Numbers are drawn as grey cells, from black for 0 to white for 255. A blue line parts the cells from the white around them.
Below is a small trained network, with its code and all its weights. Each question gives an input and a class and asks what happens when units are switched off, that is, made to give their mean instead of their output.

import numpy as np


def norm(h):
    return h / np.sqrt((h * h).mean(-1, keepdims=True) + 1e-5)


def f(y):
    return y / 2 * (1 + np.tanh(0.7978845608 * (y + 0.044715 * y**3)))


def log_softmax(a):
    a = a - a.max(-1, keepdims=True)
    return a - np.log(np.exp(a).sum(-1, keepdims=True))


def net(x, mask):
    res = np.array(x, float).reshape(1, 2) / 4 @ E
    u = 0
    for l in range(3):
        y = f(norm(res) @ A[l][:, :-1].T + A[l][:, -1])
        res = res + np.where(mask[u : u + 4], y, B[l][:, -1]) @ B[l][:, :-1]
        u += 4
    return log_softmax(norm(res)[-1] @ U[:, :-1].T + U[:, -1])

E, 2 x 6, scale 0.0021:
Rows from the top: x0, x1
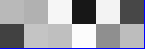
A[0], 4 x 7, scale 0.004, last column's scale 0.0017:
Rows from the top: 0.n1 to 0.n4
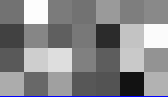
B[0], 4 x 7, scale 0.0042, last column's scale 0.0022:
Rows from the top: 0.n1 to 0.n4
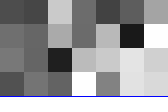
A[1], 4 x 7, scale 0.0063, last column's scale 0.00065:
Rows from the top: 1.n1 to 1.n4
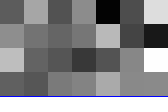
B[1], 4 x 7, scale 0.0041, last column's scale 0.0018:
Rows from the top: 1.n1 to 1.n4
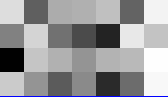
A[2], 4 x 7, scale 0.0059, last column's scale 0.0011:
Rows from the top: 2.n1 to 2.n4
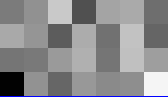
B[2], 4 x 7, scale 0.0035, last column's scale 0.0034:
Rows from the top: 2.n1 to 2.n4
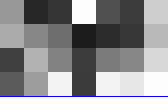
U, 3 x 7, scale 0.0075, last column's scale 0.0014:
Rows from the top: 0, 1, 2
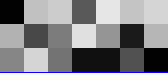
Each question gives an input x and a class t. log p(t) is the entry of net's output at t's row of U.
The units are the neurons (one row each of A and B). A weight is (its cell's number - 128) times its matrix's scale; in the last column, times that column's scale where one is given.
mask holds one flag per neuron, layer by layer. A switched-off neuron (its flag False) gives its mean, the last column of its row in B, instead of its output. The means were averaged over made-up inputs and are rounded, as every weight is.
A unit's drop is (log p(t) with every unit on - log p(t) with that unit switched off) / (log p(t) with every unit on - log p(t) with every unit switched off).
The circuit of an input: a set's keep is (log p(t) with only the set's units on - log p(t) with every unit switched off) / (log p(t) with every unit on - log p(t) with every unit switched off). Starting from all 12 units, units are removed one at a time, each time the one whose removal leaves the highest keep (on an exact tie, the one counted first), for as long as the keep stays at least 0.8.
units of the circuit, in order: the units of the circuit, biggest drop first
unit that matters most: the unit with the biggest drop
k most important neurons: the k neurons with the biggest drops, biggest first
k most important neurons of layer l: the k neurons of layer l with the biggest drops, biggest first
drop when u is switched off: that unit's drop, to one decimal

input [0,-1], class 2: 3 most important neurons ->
(0.n4, 1.n3, 2.n2)
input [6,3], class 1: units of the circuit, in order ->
(2.n1, 2.n4)
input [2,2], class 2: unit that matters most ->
0.n3
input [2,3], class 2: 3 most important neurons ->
(0.n3, 1.n3, 1.n4)
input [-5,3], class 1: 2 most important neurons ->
(1.n3, 0.n4)
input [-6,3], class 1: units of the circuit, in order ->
(1.n3, 1.n1)
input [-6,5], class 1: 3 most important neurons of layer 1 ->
(1.n3, 1.n1, 1.n2)
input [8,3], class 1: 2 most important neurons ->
(2.n1, 1.n3)
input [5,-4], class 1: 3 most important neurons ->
(2.n1, 0.n4, 0.n3)
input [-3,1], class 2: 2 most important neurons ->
(0.n2, 1.n2)
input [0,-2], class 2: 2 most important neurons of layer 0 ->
(0.n4, 0.n1)
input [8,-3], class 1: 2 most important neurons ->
(2.n1, 2.n4)
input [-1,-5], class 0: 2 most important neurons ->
(1.n3, 0.n3)
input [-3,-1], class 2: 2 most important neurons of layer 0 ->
(0.n2, 0.n1)
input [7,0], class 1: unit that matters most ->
2.n1
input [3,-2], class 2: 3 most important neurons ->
(0.n4, 1.n3, 1.n1)
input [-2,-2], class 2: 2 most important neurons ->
(0.n2, 1.n2)
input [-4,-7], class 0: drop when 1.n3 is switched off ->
2.0
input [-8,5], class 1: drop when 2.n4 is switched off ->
0.1
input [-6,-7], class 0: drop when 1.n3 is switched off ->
2.1
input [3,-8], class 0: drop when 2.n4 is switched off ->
0.0
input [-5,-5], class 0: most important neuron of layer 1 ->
(1.n3)
